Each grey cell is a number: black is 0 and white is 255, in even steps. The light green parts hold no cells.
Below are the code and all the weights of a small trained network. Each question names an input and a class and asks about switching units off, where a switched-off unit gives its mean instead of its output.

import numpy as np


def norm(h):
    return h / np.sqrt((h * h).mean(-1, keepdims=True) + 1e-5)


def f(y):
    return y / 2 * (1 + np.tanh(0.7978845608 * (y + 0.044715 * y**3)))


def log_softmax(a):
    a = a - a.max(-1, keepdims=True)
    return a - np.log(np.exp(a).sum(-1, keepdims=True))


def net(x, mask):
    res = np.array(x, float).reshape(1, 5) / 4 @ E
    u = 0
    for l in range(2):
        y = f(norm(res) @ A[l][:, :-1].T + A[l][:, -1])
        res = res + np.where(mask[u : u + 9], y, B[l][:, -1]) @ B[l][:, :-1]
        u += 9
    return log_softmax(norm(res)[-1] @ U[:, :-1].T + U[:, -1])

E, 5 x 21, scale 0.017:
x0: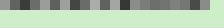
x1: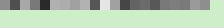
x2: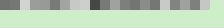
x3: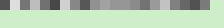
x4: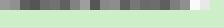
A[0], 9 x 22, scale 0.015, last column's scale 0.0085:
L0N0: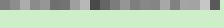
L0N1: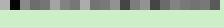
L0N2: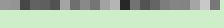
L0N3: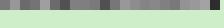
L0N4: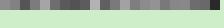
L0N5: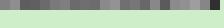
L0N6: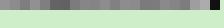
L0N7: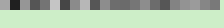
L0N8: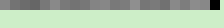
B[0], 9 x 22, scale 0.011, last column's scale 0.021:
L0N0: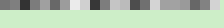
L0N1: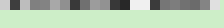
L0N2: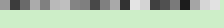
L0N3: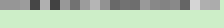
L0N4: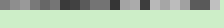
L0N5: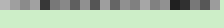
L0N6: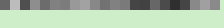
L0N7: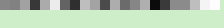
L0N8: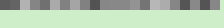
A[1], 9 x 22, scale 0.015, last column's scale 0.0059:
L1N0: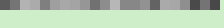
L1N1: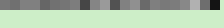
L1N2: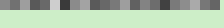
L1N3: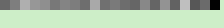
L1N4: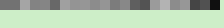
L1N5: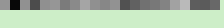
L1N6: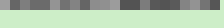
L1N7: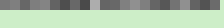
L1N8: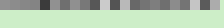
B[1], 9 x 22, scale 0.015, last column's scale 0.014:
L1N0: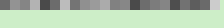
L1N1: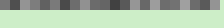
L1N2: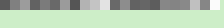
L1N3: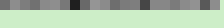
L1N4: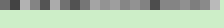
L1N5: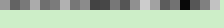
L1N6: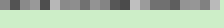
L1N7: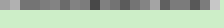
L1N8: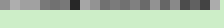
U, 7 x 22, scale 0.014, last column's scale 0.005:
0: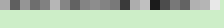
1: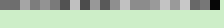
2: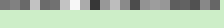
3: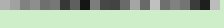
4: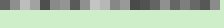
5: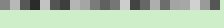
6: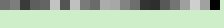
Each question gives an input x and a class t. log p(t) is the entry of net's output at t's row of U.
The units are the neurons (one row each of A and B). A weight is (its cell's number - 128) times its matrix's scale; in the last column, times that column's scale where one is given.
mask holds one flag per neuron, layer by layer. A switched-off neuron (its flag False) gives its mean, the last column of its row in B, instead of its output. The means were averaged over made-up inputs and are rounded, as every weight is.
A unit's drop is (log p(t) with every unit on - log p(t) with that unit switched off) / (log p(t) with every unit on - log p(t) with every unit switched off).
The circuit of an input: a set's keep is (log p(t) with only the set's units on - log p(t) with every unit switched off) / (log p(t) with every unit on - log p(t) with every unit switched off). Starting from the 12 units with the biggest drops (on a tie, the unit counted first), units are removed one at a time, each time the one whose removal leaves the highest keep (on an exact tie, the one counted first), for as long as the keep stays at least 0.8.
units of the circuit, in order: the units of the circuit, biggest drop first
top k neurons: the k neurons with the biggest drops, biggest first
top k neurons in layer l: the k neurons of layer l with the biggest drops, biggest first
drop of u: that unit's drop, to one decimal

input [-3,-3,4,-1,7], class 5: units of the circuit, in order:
[L0N0]
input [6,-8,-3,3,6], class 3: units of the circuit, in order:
[L0N4, L0N7]
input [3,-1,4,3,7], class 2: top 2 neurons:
[L0N0, L0N7]
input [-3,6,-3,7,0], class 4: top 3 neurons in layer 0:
[L0N7, L0N1, L0N0]
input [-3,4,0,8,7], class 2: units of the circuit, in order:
[L0N7, L0N1]
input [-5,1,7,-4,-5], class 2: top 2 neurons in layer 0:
[L0N0, L0N2]
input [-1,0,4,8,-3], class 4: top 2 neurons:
[L0N2, L1N4]
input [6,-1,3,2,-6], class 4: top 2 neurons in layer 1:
[L1N4, L1N0]
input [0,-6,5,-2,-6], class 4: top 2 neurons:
[L0N1, L1N4]
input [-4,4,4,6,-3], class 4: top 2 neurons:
[L0N2, L1N4]
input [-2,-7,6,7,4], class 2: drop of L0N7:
0.3
